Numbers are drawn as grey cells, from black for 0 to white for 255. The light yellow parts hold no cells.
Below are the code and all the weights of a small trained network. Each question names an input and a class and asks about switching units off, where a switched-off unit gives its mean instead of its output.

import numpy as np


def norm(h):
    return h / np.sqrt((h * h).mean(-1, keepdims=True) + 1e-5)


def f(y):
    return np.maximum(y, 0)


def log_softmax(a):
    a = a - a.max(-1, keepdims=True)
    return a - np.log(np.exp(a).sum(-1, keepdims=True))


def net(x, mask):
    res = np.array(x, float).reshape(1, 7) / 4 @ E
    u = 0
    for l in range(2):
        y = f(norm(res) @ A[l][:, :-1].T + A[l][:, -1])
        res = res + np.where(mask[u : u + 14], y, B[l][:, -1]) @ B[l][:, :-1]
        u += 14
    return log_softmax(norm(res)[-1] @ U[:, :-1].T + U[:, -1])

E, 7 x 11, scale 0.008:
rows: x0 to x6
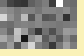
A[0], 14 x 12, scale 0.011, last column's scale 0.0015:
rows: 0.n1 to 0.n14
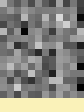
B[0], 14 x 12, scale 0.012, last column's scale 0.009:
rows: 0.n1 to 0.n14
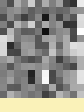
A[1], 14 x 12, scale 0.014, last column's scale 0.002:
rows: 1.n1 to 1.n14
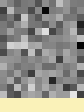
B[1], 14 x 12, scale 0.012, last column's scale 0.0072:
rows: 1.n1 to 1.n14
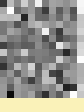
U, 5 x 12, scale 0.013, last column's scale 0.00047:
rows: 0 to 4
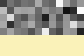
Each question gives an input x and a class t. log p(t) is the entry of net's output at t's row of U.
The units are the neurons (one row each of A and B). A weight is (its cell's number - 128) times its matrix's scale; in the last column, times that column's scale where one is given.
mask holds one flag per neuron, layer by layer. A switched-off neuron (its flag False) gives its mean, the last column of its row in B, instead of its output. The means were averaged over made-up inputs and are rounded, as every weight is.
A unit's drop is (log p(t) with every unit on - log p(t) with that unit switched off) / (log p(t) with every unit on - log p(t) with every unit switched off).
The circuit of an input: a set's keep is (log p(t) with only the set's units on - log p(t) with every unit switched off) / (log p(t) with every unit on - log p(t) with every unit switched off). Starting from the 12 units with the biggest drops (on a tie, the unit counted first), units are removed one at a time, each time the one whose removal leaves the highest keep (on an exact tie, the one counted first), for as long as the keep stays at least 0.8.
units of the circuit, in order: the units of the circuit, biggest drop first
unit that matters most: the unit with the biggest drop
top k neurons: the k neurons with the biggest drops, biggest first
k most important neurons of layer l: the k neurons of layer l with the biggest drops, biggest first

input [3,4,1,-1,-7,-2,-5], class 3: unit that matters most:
0.n7
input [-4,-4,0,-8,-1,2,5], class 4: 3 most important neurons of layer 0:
[0.n5 0.n1 0.n4]
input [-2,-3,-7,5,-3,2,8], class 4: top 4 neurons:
[0.n11 0.n1 1.n5 0.n9]
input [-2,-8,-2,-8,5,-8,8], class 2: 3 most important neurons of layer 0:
[0.n3 0.n12 0.n14]
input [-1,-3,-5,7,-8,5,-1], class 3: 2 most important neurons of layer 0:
[0.n7 0.n1]
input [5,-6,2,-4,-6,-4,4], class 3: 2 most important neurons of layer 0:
[0.n7 0.n5]
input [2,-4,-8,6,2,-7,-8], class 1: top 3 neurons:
[0.n4 0.n11 0.n5]
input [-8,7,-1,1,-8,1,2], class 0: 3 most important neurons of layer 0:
[0.n8 0.n7 0.n5]
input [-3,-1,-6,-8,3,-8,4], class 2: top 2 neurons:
[0.n1 0.n3]
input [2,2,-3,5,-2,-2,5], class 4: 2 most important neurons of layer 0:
[0.n11 0.n1]
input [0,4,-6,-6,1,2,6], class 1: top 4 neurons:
[0.n4 0.n12 1.n13 1.n8]
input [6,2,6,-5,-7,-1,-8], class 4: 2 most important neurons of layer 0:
[0.n12 0.n8]
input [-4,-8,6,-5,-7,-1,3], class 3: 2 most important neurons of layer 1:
[1.n14 1.n8]
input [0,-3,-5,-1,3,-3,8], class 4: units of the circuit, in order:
[0.n11]
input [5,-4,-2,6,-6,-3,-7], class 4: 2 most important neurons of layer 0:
[0.n12 0.n8]
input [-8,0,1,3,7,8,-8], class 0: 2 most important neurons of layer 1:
[1.n9 1.n7]
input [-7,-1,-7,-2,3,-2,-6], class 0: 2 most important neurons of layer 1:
[1.n7 1.n9]
